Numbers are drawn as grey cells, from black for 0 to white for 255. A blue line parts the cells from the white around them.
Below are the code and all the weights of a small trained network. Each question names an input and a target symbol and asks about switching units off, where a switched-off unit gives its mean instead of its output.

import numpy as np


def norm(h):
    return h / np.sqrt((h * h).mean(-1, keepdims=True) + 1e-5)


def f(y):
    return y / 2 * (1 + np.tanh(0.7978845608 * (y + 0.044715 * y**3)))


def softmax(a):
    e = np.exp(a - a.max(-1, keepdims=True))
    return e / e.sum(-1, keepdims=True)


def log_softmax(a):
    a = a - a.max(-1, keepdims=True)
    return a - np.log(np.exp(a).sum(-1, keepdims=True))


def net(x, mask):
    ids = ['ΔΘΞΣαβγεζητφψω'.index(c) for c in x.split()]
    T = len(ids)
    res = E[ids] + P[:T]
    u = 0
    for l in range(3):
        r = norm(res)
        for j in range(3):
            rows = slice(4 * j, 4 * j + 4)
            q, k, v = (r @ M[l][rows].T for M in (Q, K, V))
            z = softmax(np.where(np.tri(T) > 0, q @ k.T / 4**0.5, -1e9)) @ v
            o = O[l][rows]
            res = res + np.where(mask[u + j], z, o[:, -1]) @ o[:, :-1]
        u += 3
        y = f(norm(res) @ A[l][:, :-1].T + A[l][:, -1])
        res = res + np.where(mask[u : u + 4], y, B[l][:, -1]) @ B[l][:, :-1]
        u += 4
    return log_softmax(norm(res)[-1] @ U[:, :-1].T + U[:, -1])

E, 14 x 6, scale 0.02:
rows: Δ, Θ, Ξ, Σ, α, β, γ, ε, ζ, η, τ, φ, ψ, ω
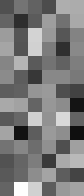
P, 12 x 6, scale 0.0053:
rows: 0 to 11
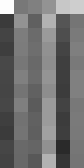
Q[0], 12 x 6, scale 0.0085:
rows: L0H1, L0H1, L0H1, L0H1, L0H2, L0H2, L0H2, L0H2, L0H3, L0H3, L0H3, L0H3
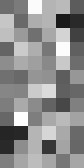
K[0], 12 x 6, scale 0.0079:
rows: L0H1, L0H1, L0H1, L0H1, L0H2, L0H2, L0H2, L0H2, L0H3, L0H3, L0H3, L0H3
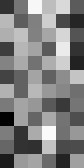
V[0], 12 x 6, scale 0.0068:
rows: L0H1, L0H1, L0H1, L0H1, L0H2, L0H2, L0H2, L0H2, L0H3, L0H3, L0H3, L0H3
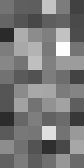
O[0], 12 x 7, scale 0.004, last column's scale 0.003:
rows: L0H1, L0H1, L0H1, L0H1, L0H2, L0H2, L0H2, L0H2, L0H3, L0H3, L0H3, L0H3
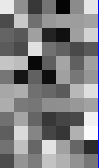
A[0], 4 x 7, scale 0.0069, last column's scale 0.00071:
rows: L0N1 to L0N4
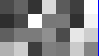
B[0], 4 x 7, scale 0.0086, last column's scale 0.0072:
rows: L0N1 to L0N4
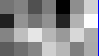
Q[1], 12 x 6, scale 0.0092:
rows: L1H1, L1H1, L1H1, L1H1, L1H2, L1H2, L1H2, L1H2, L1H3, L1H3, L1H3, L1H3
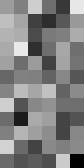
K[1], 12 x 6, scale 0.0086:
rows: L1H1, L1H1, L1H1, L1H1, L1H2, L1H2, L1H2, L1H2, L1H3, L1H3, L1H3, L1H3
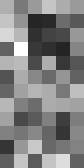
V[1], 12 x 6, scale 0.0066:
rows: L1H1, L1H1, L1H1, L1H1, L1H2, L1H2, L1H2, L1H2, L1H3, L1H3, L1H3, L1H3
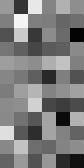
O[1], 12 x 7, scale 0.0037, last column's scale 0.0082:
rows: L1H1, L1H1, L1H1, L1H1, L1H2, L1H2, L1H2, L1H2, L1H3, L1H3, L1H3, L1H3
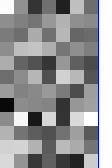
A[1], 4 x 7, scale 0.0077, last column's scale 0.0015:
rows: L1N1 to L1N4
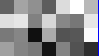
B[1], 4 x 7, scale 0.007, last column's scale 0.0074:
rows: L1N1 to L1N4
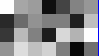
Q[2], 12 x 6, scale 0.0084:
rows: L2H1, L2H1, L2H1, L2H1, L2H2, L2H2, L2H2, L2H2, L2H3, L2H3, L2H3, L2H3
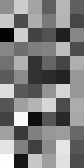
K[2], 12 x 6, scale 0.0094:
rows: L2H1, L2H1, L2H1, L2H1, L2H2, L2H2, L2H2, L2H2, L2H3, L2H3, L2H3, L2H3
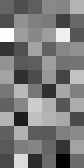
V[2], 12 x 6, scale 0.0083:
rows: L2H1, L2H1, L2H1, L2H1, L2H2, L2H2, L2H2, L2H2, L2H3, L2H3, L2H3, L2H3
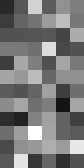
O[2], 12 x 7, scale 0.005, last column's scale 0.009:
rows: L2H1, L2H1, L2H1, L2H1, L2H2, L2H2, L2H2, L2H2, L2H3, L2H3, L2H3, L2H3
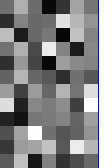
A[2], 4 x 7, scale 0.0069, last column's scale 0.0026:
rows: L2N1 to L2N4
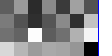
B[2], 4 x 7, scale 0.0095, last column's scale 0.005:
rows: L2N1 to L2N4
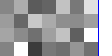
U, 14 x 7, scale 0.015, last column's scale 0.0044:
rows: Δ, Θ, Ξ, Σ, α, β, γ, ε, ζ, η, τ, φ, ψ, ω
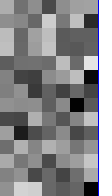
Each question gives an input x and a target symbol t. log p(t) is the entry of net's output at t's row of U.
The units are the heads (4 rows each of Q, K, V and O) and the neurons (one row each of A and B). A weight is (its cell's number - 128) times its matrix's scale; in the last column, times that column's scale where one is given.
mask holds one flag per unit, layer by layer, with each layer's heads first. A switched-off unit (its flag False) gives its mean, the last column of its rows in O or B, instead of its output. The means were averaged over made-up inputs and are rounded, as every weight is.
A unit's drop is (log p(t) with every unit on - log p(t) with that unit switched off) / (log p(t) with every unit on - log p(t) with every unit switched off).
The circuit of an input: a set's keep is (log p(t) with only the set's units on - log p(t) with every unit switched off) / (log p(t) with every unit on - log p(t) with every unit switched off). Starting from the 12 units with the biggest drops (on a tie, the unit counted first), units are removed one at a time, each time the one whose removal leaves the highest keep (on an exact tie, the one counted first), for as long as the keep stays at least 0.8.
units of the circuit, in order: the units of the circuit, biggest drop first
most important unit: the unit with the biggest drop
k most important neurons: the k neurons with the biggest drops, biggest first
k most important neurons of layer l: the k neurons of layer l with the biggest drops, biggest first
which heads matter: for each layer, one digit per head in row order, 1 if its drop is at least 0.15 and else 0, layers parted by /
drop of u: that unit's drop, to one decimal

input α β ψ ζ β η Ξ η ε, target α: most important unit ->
L2H1
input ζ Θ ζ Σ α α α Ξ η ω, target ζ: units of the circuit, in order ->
L0H1, L2H3
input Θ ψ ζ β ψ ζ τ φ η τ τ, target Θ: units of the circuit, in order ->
L0N3, L0H1
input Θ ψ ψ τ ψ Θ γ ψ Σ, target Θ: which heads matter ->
100 / 001 / 001
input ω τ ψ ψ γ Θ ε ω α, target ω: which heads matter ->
010 / 001 / 101
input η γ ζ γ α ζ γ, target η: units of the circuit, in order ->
L2H3, L0N2
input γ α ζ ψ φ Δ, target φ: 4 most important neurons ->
L1N1, L0N1, L0N2, L1N2
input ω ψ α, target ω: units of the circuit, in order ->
L2H3, L1H3, L0N2
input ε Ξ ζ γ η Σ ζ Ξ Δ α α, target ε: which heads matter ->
000 / 000 / 001
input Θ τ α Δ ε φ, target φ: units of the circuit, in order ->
L1N1, L0N2
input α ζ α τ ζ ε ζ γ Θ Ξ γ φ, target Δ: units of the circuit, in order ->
L1N1, L0N2
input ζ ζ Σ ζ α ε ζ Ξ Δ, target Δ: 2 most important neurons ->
L1N1, L0N1
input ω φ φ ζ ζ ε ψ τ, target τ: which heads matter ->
100 / 000 / 000
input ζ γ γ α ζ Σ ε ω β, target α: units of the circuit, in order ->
L1N3, L1H1
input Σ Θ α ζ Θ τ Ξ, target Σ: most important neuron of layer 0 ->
L0N2
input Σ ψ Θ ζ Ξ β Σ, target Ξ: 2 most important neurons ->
L0N2, L0N1
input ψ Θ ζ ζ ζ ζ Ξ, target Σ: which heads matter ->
100 / 000 / 110
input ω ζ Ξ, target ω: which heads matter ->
010 / 001 / 101
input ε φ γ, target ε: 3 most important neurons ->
L0N2, L1N4, L2N2
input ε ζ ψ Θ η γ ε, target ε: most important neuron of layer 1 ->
L1N4
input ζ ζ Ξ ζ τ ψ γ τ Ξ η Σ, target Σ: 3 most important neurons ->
L0N1, L0N2, L2N3
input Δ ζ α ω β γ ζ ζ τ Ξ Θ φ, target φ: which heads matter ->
000 / 000 / 000
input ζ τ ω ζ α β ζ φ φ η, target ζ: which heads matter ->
100 / 001 / 001
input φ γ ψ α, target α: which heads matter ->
101 / 001 / 000
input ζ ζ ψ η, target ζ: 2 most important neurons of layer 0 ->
L0N1, L0N2
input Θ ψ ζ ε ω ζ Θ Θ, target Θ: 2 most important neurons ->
L0N3, L0N2
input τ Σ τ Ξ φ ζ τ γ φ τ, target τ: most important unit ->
L0H1
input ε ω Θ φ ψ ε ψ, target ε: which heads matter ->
100 / 101 / 101
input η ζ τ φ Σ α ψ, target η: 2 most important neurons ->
L0N2, L2N2
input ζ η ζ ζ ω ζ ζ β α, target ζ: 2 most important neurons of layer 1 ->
L1N3, L1N2
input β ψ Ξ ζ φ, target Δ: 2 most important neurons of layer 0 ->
L0N2, L0N1
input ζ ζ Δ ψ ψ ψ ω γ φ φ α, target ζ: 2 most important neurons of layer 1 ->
L1N2, L1N1
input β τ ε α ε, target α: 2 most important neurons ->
L1N3, L0N2
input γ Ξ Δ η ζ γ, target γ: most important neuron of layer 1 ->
L1N3
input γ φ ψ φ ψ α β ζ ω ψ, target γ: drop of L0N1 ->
0.2
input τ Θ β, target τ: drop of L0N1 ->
0.2
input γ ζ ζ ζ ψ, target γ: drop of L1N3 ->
0.1
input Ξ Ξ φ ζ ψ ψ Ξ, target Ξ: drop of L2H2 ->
0.0
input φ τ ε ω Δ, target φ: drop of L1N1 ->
0.3
